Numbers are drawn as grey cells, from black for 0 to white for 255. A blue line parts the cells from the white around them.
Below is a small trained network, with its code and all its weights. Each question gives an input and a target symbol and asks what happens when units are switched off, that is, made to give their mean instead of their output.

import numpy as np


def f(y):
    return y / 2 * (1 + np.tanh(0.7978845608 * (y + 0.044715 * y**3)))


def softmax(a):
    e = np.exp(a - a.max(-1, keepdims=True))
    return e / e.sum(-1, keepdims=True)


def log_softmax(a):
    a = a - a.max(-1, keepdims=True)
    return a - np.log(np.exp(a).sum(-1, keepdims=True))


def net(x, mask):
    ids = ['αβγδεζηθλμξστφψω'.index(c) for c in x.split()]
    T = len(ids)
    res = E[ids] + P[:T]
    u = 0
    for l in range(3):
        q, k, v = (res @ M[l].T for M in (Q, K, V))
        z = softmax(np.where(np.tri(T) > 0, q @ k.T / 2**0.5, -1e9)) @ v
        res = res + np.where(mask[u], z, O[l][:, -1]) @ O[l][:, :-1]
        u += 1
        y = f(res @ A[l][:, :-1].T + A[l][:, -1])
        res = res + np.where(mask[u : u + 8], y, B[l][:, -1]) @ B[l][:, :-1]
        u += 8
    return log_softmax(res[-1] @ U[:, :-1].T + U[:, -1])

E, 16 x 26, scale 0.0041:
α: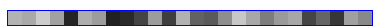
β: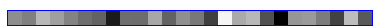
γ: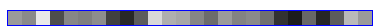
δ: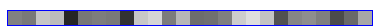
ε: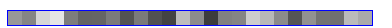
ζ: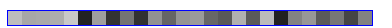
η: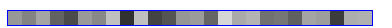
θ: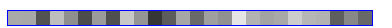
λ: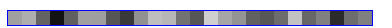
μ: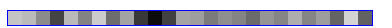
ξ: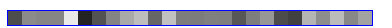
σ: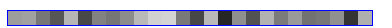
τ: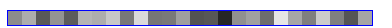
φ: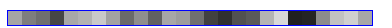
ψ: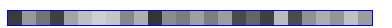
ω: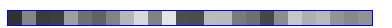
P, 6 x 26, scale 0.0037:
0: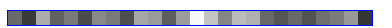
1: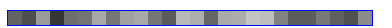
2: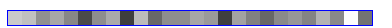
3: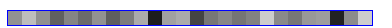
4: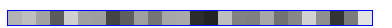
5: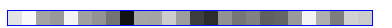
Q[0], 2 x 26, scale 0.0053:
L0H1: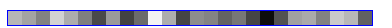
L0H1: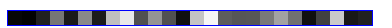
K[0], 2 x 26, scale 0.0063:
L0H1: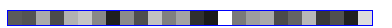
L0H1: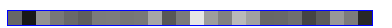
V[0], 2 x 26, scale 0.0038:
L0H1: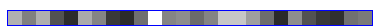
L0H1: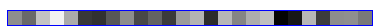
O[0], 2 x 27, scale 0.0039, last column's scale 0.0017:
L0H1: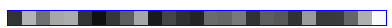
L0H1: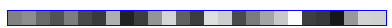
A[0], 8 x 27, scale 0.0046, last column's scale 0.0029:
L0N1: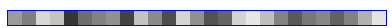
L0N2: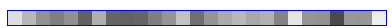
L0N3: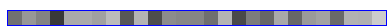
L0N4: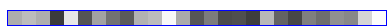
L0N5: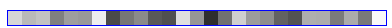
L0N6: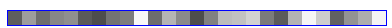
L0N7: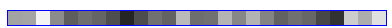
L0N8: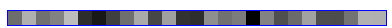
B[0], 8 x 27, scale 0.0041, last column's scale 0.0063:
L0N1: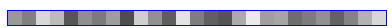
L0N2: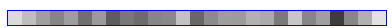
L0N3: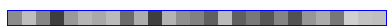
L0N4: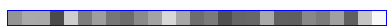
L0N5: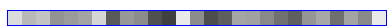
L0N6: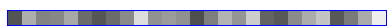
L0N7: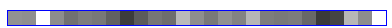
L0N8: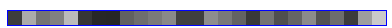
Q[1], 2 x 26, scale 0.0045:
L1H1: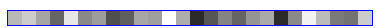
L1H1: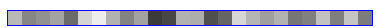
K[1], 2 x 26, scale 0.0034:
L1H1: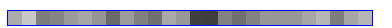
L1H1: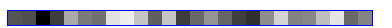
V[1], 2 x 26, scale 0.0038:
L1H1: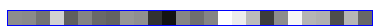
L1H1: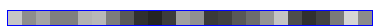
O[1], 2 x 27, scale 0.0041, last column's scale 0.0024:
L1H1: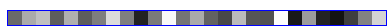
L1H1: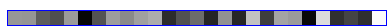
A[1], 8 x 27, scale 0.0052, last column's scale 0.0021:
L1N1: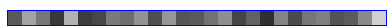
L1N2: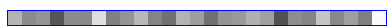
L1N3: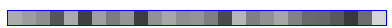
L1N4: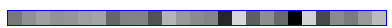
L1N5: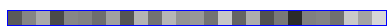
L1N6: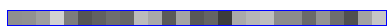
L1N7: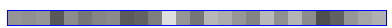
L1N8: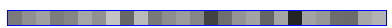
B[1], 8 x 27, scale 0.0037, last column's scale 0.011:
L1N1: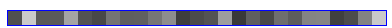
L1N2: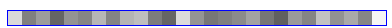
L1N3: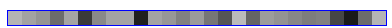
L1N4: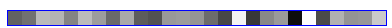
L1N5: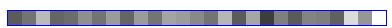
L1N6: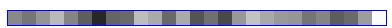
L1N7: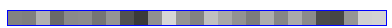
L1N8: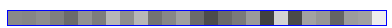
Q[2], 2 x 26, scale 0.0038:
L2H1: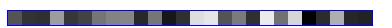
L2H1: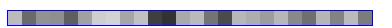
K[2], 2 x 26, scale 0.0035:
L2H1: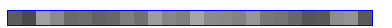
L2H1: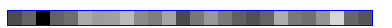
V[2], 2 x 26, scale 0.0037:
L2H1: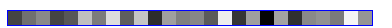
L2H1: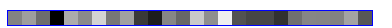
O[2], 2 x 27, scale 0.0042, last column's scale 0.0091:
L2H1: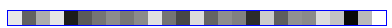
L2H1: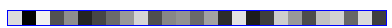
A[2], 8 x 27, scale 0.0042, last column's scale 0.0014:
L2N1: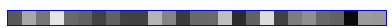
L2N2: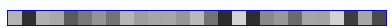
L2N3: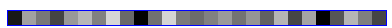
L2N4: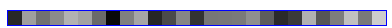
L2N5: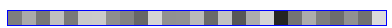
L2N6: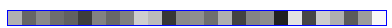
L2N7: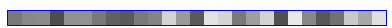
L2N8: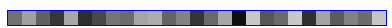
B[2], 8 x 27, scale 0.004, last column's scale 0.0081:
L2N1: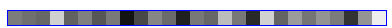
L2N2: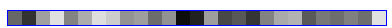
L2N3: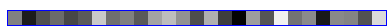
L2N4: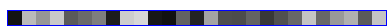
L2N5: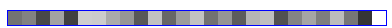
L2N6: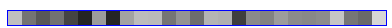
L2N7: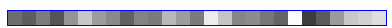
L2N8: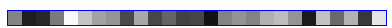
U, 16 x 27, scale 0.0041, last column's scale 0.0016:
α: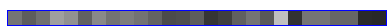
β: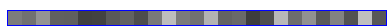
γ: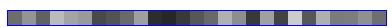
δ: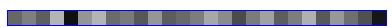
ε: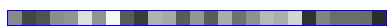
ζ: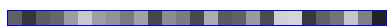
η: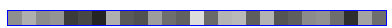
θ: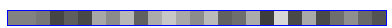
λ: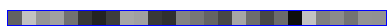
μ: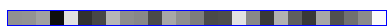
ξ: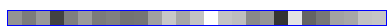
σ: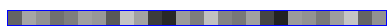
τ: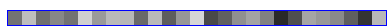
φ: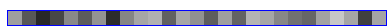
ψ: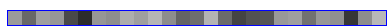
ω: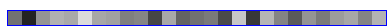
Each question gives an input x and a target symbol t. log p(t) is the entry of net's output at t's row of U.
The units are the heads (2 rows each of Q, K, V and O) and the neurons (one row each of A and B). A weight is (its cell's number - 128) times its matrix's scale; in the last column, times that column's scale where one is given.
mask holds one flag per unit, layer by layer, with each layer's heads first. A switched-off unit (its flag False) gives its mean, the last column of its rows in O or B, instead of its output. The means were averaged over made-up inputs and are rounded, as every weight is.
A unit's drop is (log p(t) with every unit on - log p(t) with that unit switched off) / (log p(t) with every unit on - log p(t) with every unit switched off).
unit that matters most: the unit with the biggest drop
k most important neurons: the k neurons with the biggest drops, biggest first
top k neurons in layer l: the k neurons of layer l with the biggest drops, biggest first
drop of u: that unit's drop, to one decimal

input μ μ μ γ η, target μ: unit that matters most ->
L1H1
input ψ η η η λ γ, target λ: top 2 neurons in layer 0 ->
L0N4, L0N5
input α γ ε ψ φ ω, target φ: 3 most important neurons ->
L0N5, L0N4, L2N6
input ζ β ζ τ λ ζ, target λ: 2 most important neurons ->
L0N8, L2N4
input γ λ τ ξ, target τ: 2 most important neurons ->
L2N5, L1N8
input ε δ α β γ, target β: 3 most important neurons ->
L2N3, L0N8, L1N7
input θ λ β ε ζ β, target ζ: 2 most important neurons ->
L2N3, L2N7
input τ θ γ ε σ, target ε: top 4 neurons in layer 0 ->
L0N1, L0N5, L0N8, L0N7
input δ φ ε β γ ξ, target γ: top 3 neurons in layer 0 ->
L0N8, L0N7, L0N4
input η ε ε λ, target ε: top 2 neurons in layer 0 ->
L0N1, L0N5
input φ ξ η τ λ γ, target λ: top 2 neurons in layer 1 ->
L1N4, L1N1
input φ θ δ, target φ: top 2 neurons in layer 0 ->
L0N1, L0N8
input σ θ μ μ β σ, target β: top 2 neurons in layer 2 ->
L2N3, L2N1
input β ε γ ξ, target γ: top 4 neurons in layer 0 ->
L0N8, L0N6, L0N7, L0N4
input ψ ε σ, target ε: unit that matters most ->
L0N5
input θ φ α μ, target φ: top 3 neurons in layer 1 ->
L1N4, L1N2, L1N7
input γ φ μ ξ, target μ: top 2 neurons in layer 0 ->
L0N5, L0N2
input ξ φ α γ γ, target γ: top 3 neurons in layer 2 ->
L2N1, L2N8, L2N4
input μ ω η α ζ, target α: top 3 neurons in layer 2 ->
L2N3, L2N8, L2N4
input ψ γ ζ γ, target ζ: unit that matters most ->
L2H1
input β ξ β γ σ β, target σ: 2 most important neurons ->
L2N4, L0N4
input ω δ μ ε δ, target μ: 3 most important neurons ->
L0N1, L1N6, L0N7
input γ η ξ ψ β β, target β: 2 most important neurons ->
L0N8, L2N3
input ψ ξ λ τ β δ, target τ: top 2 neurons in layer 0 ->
L0N1, L0N5
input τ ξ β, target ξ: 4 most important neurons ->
L2N7, L0N7, L0N2, L1N1
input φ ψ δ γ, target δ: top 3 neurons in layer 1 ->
L1N6, L1N2, L1N1
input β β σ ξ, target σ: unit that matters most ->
L0H1
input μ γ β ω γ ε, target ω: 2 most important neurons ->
L1N4, L2N2
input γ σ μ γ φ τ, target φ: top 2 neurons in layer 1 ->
L1N4, L1N2
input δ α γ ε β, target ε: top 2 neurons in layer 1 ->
L1N7, L1N6
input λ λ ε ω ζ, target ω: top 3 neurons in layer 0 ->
L0N5, L0N7, L0N6
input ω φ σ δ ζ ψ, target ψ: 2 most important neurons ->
L0N3, L1N6
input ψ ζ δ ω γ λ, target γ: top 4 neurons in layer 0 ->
L0N8, L0N5, L0N1, L0N4
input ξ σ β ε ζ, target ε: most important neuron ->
L0N1
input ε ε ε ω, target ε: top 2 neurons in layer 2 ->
L2N8, L2N1
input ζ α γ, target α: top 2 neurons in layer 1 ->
L1N1, L1N2
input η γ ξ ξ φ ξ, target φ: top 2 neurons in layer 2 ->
L2N6, L2N8
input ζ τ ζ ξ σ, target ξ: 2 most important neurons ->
L2N7, L0N4
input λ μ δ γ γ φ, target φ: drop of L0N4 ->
0.2
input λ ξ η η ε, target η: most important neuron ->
L0N3
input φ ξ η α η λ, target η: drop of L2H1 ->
0.8
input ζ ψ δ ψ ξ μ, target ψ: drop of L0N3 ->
0.4
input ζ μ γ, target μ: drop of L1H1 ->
0.4
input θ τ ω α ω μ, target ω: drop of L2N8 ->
0.0
